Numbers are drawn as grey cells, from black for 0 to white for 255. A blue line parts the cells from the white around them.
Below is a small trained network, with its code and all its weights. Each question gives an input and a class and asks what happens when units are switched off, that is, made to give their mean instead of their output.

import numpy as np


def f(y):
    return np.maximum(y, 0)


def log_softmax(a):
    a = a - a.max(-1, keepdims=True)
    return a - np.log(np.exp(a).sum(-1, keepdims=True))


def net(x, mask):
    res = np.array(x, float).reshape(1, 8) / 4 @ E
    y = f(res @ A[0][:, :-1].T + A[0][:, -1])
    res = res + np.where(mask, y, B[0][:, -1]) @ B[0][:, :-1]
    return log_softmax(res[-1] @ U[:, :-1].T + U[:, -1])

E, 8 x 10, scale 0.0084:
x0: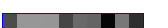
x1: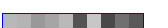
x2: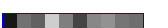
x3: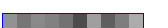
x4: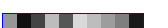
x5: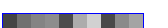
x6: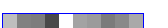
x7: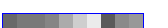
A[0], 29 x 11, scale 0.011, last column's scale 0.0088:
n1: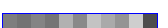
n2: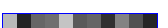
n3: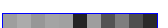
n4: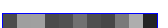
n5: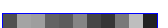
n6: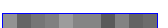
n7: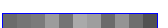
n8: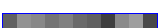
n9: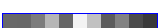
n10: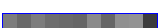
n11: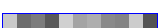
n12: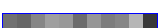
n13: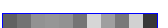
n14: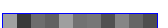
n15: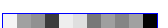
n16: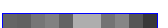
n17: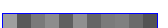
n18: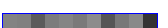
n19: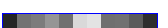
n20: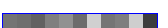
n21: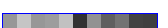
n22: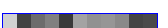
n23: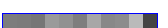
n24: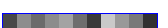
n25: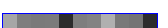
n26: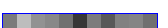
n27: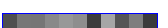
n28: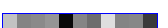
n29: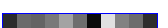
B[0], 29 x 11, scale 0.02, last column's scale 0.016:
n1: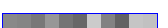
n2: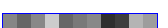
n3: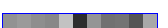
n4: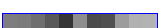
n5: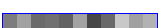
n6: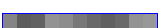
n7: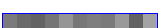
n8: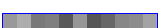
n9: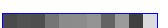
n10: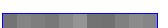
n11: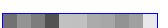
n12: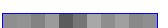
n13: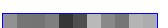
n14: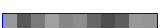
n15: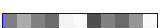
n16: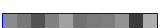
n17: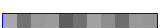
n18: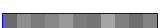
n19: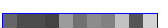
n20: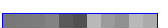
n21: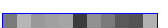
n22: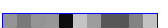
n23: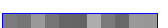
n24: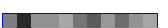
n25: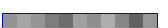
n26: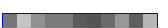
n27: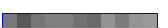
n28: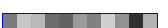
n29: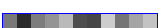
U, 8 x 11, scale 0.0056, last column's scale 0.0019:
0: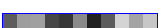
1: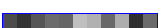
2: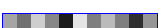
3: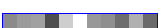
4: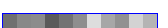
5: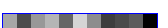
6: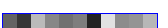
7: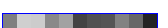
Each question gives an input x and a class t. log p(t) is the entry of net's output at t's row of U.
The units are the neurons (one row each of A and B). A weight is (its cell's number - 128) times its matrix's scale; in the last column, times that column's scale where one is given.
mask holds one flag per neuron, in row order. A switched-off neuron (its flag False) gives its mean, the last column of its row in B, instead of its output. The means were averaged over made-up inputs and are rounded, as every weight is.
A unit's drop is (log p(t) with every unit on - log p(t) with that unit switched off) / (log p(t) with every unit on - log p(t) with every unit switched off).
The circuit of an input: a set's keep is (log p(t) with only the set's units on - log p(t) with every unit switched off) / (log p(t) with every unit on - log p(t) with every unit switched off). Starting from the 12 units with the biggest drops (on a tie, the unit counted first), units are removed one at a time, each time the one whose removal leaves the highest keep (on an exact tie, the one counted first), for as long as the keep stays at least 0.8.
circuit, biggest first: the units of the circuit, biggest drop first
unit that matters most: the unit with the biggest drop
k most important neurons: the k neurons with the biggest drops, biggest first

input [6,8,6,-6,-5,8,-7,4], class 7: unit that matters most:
n3
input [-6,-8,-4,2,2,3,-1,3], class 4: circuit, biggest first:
n1, n13
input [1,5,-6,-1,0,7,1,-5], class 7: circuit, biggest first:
n15, n11, n22, n19
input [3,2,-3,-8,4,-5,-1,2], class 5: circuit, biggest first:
n22, n11
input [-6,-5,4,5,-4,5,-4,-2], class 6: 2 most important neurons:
n29, n11
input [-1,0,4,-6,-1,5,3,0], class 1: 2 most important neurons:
n15, n11
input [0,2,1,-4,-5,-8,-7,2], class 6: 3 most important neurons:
n29, n24, n27
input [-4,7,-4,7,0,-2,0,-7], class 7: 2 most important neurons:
n21, n3
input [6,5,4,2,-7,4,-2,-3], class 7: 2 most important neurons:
n3, n21
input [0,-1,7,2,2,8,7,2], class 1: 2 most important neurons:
n19, n9
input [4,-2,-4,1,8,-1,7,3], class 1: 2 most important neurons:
n9, n19
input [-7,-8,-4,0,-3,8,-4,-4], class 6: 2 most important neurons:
n29, n22
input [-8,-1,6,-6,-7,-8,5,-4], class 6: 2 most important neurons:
n29, n24
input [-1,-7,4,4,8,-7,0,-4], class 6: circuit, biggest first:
n29
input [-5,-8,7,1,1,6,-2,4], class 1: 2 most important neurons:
n19, n9
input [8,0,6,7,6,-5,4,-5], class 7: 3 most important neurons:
n3, n21, n9
